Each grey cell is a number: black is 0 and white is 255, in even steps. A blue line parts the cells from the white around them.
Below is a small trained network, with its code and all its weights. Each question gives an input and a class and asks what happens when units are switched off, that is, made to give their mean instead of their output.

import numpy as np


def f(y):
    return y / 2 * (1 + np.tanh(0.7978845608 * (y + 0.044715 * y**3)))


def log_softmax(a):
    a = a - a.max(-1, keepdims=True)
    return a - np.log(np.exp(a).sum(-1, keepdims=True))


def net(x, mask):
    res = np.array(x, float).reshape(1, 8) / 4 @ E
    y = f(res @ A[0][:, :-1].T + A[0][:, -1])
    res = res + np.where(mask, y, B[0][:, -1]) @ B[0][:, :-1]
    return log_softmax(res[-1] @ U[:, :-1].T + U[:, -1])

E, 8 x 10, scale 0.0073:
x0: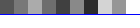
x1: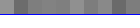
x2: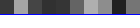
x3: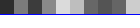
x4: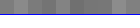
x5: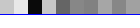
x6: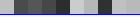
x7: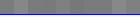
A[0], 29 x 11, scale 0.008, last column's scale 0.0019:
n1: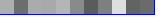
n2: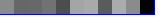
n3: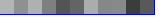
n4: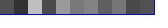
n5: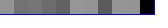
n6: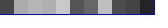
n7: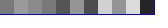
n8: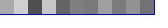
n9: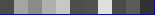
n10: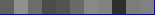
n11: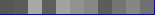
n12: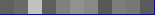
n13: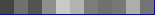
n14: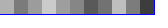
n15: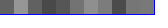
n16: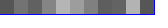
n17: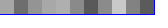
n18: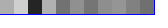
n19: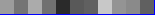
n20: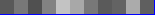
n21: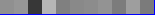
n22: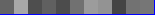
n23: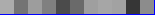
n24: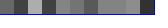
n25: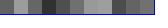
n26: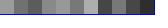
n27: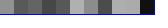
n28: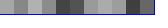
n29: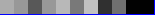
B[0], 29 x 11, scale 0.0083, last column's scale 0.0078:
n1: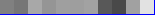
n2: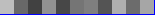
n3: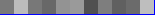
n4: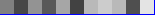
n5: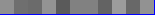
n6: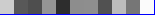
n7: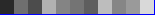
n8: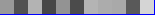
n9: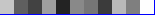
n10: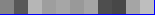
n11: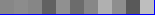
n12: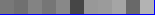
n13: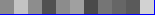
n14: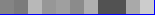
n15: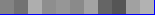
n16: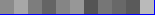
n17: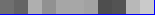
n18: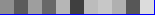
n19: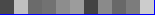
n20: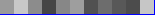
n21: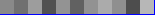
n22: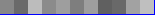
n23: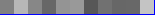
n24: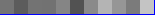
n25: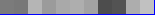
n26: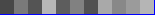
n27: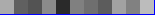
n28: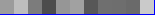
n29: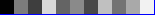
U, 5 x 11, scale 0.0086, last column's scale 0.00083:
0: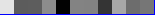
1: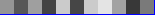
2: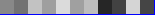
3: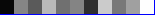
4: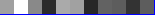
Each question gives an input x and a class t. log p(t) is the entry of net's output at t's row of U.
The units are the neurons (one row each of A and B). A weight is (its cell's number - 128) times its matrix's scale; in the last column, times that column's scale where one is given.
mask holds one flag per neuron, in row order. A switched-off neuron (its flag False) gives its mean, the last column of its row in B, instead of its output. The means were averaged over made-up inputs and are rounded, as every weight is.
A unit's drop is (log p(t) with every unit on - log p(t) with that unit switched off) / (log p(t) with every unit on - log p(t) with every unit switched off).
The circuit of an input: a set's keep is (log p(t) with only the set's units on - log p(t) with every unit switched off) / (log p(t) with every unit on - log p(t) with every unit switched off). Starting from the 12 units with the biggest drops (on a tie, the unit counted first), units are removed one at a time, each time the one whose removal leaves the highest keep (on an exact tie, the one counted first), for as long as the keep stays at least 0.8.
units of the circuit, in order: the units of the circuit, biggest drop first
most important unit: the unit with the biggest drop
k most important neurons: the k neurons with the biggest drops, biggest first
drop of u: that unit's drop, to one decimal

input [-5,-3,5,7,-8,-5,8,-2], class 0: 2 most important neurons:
[n27, n2]
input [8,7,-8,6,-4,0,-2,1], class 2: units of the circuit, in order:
[n17]
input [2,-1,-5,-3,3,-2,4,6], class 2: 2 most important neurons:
[n9, n6]
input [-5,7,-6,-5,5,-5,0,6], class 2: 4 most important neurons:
[n1, n14, n17, n18]
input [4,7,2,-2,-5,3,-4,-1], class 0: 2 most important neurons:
[n29, n9]
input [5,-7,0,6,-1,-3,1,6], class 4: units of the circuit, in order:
[n13, n20]
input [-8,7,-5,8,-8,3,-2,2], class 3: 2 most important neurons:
[n29, n26]
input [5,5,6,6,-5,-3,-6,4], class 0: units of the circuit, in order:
[n9, n6]
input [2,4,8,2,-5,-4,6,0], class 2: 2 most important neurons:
[n25, n10]
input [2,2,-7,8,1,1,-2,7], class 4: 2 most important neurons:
[n13, n20]
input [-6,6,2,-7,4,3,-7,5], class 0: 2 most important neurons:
[n6, n9]
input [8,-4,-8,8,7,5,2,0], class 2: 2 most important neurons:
[n17, n14]
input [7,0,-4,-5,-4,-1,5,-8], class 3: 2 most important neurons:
[n7, n19]
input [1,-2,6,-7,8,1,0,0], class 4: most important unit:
n28
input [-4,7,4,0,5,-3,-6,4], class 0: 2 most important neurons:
[n6, n9]
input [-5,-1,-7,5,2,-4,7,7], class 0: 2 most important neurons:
[n27, n2]
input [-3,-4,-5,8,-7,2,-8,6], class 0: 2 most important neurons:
[n9, n6]
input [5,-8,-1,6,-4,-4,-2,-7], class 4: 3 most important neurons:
[n29, n13, n20]
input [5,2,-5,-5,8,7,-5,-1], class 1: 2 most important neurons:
[n8, n18]
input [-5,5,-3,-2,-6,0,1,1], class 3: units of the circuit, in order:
[n29]
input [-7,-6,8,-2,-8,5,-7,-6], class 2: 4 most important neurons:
[n25, n22, n10, n15]
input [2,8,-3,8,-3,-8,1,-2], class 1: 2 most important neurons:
[n4, n24]
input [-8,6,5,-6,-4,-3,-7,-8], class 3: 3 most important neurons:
[n29, n26, n3]
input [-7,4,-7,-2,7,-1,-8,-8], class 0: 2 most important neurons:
[n6, n9]
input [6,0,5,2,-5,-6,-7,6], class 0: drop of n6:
0.4
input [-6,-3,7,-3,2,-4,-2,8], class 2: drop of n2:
0.0
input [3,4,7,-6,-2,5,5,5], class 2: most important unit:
n25
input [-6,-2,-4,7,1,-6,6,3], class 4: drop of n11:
0.1
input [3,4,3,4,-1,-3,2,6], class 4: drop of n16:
0.2
